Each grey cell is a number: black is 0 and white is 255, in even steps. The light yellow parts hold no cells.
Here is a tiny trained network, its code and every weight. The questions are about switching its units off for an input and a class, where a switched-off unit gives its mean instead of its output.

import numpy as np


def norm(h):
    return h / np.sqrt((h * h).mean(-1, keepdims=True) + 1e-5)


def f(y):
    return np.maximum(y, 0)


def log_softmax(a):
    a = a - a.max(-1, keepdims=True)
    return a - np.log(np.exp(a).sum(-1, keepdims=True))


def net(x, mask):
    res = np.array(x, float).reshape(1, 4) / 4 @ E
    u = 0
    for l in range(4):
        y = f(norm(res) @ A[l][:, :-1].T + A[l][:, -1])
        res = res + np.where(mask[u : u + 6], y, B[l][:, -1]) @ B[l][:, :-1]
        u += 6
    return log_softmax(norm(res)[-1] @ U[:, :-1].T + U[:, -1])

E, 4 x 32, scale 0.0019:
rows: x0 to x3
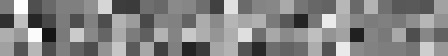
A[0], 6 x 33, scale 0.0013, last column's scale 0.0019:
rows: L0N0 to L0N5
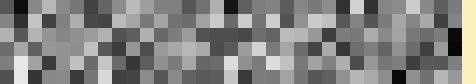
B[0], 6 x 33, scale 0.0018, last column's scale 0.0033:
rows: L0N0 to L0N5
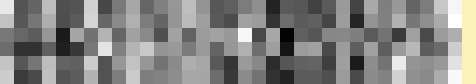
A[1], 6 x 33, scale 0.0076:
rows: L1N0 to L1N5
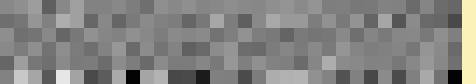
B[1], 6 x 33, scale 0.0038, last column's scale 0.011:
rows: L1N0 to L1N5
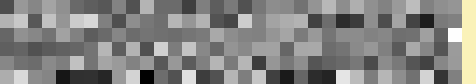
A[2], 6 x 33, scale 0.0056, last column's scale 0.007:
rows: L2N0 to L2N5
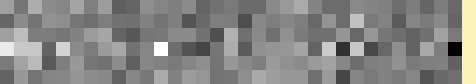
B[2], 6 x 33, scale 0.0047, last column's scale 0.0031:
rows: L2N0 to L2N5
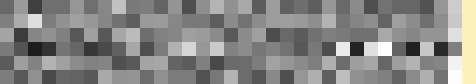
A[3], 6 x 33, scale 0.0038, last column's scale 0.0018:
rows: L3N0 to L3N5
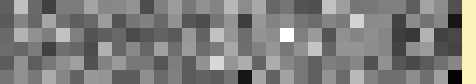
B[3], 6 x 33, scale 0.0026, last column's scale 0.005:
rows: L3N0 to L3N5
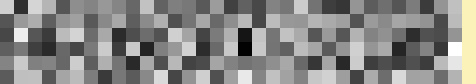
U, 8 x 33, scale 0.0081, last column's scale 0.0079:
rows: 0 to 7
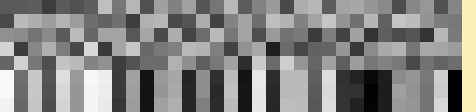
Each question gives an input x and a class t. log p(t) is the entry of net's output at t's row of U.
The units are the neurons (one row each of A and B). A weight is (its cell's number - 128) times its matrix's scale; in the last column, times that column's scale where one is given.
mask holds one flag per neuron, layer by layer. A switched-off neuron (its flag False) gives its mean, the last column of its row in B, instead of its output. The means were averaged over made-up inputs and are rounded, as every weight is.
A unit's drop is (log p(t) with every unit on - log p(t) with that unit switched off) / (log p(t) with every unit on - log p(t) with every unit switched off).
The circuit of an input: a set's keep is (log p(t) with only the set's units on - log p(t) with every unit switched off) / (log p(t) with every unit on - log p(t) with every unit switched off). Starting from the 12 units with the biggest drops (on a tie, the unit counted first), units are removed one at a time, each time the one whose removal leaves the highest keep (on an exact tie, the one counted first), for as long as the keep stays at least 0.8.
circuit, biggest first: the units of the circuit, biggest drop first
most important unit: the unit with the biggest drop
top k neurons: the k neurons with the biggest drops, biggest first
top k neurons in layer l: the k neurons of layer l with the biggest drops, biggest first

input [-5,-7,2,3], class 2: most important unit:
L2N0
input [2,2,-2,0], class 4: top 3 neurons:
[L1N2 L3N2 L0N5]
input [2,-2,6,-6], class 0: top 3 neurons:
[L2N5 L3N3 L0N3]
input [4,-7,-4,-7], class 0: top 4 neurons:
[L2N5 L1N4 L3N3 L0N3]
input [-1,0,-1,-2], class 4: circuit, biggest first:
[L1N2 L3N2]
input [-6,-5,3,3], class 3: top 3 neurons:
[L0N1 L1N4 L0N0]
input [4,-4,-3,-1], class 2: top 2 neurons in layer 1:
[L1N0 L1N2]
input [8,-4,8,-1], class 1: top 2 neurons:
[L2N4 L1N0]
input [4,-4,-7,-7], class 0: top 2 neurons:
[L2N5 L1N0]
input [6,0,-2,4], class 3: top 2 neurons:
[L2N2 L0N5]
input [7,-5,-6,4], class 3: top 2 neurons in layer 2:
[L2N2 L2N4]
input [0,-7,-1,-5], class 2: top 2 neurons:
[L2N0 L3N4]
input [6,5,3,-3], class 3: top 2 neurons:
[L0N4 L2N2]
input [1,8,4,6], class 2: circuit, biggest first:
[L1N4]
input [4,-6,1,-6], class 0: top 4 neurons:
[L2N5 L1N4 L3N3 L0N3]
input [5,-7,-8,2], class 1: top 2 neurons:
[L2N1 L3N5]
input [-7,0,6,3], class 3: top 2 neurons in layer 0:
[L0N1 L0N0]
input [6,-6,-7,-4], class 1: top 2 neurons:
[L2N1 L3N5]
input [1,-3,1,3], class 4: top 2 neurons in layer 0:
[L0N2 L0N4]
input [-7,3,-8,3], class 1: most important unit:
L2N1
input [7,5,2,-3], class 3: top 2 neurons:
[L2N2 L0N4]
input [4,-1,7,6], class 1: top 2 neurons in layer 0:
[L0N4 L0N3]
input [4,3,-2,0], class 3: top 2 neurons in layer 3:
[L3N4 L3N3]
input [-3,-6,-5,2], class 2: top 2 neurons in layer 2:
[L2N0 L2N4]
